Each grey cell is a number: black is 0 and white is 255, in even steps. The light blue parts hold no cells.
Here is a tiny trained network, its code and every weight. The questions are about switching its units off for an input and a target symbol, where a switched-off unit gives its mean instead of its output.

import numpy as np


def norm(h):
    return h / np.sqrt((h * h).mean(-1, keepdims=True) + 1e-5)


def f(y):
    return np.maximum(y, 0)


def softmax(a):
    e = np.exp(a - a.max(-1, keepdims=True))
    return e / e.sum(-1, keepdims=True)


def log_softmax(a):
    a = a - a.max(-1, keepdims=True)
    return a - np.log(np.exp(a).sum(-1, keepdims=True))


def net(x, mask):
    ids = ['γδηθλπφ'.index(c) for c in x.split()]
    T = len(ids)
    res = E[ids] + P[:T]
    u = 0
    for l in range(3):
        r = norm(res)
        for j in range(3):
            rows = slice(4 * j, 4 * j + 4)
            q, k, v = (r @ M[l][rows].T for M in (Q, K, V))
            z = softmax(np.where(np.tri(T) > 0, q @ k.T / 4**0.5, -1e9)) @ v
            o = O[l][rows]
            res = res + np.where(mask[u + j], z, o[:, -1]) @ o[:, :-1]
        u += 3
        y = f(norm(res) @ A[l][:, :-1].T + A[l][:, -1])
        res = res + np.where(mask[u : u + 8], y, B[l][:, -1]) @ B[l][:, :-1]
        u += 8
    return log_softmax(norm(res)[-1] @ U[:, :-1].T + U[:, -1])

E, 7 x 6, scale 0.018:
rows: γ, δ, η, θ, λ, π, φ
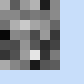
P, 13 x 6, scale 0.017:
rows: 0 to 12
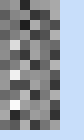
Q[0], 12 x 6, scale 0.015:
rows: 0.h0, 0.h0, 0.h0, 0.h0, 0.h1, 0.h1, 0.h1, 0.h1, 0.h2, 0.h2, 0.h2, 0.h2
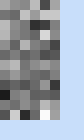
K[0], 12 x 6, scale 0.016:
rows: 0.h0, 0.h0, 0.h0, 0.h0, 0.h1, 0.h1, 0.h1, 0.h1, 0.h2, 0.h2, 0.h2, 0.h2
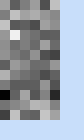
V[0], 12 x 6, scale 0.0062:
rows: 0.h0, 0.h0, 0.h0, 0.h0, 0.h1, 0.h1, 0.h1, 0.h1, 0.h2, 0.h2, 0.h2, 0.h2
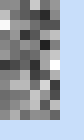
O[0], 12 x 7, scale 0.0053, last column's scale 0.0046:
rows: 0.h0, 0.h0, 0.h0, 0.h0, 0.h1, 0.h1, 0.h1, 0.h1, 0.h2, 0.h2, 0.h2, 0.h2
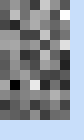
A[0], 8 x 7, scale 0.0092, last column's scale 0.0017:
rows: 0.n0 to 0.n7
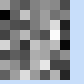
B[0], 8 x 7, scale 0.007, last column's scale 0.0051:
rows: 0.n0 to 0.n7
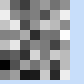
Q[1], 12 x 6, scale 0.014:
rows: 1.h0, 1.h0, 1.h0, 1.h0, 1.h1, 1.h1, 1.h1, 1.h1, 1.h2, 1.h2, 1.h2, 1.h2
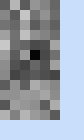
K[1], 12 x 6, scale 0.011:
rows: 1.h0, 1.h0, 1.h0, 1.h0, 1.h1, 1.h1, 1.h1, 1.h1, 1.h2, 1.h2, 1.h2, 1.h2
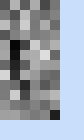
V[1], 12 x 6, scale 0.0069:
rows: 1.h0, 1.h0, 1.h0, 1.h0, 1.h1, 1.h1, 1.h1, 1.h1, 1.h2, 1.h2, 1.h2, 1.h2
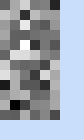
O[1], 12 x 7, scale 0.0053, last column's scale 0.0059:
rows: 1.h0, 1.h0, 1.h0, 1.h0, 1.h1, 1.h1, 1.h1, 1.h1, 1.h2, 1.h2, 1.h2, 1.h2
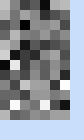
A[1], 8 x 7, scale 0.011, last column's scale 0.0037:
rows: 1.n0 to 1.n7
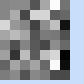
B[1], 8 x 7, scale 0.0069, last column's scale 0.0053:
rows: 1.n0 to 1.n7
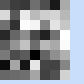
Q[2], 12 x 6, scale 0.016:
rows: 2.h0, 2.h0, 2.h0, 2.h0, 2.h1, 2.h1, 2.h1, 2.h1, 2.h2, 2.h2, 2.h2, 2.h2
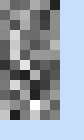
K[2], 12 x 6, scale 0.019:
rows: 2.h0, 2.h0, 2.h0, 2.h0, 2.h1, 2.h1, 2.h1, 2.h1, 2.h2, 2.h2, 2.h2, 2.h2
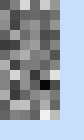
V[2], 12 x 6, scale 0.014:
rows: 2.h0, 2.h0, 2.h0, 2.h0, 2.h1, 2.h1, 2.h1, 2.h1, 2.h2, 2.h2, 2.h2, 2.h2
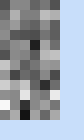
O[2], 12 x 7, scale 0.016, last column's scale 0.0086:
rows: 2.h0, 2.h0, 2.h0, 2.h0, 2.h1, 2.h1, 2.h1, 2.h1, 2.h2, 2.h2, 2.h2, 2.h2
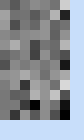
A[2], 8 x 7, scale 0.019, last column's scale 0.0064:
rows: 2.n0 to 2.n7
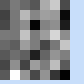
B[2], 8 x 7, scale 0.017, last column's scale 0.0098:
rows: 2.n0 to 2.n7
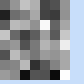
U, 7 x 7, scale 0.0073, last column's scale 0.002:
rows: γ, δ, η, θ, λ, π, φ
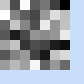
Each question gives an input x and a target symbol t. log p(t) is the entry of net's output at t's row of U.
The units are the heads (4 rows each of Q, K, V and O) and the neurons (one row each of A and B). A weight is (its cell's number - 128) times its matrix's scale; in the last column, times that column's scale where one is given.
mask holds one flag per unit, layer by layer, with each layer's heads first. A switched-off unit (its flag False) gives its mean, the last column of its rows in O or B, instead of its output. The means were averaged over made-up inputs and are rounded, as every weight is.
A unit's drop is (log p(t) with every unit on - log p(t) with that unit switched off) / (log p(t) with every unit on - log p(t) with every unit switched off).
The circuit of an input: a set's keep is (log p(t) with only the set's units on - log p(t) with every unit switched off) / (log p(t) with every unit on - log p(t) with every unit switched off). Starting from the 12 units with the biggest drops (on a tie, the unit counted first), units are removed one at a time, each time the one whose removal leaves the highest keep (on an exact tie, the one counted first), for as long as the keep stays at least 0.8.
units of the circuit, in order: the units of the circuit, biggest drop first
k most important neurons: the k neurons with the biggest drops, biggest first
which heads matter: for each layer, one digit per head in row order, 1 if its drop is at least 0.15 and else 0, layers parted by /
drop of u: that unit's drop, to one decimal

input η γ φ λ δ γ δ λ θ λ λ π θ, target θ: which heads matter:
000 / 000 / 011
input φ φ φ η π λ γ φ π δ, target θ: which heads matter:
000 / 010 / 011
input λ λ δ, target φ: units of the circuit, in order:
(2.h2)
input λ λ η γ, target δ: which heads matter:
000 / 010 / 001
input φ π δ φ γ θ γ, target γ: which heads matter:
000 / 010 / 011
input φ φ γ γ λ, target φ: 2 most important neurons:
(1.n3; 0.n3)
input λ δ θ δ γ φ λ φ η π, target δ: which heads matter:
000 / 010 / 000
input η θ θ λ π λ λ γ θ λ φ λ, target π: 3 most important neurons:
(1.n1; 0.n4; 0.n6)
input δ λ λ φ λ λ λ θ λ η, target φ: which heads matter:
000 / 000 / 110
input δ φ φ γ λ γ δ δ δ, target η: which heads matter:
110 / 000 / 011
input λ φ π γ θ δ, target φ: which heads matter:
000 / 000 / 001
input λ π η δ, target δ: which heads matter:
000 / 010 / 001
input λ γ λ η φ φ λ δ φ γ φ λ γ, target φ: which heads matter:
100 / 000 / 110
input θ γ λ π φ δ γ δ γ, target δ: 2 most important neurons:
(1.n1; 2.n3)
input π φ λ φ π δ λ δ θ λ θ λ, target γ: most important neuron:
(1.n6)
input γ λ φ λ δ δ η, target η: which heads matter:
100 / 110 / 011
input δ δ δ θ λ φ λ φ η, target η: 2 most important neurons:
(1.n1; 2.n2)
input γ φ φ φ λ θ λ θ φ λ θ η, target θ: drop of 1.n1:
0.1
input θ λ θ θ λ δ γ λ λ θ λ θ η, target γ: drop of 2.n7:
0.2
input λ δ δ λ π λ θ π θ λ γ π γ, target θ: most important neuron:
(2.n1)
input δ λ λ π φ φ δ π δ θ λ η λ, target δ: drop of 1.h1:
0.8
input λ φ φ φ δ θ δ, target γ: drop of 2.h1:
0.3
